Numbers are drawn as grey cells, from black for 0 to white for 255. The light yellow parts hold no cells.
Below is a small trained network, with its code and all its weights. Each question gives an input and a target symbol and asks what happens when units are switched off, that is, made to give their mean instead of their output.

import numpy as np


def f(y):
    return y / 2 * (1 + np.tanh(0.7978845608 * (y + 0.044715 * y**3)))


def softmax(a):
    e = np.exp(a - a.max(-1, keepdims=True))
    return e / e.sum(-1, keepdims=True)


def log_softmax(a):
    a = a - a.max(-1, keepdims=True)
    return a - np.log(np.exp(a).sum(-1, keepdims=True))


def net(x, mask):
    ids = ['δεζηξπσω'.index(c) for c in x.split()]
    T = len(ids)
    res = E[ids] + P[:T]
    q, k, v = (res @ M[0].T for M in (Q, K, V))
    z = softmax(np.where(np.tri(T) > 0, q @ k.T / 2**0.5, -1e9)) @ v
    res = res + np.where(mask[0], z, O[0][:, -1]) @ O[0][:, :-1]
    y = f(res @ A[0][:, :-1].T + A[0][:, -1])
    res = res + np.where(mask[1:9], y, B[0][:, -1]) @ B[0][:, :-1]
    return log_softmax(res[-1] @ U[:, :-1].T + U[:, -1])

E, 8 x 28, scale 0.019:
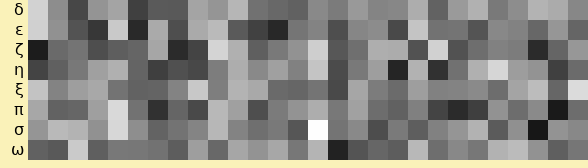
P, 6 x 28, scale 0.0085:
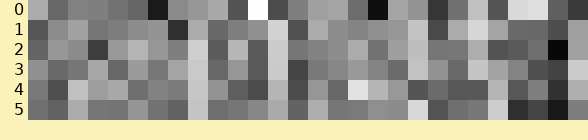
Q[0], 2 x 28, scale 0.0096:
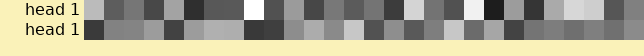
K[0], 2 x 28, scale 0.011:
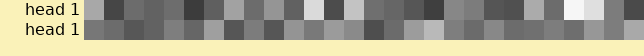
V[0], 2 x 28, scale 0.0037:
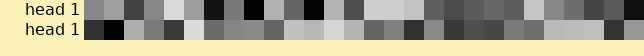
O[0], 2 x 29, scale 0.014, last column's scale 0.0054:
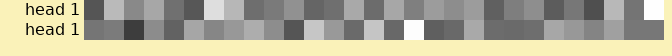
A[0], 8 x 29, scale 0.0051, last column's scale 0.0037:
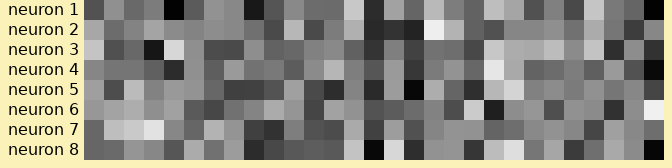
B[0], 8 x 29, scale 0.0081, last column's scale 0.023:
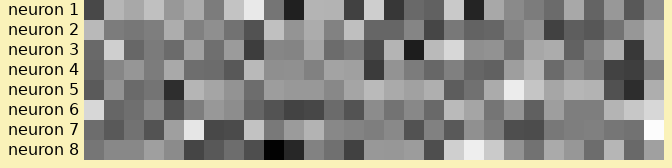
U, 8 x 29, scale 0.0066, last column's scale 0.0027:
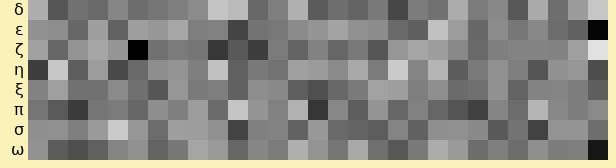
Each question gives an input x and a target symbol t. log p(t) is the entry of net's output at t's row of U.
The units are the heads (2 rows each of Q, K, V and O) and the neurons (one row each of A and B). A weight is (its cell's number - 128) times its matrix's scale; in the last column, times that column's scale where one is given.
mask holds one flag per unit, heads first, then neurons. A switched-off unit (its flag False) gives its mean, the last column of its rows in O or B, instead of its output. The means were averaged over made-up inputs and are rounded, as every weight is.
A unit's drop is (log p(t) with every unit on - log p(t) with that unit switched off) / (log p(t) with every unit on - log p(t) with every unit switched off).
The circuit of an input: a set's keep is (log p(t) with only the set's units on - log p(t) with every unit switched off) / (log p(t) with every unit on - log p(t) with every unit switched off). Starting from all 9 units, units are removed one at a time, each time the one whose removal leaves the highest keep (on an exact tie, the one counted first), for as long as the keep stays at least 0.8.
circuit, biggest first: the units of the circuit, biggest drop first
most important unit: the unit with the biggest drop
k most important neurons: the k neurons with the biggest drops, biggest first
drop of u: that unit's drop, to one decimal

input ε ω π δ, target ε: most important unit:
neuron 5
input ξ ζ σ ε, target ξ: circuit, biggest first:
(head 1; neuron 3)
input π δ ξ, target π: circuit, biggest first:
(head 1; neuron 7; neuron 8)
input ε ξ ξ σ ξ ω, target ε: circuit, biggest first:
(neuron 5; head 1)
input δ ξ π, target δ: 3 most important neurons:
(neuron 8; neuron 2; neuron 5)
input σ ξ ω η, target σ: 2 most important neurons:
(neuron 1; neuron 7)
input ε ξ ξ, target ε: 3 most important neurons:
(neuron 5; neuron 8; neuron 1)
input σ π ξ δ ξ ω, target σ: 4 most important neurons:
(neuron 1; neuron 7; neuron 2; neuron 8)
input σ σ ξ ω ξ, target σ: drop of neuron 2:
0.2
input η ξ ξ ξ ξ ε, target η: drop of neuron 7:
0.3
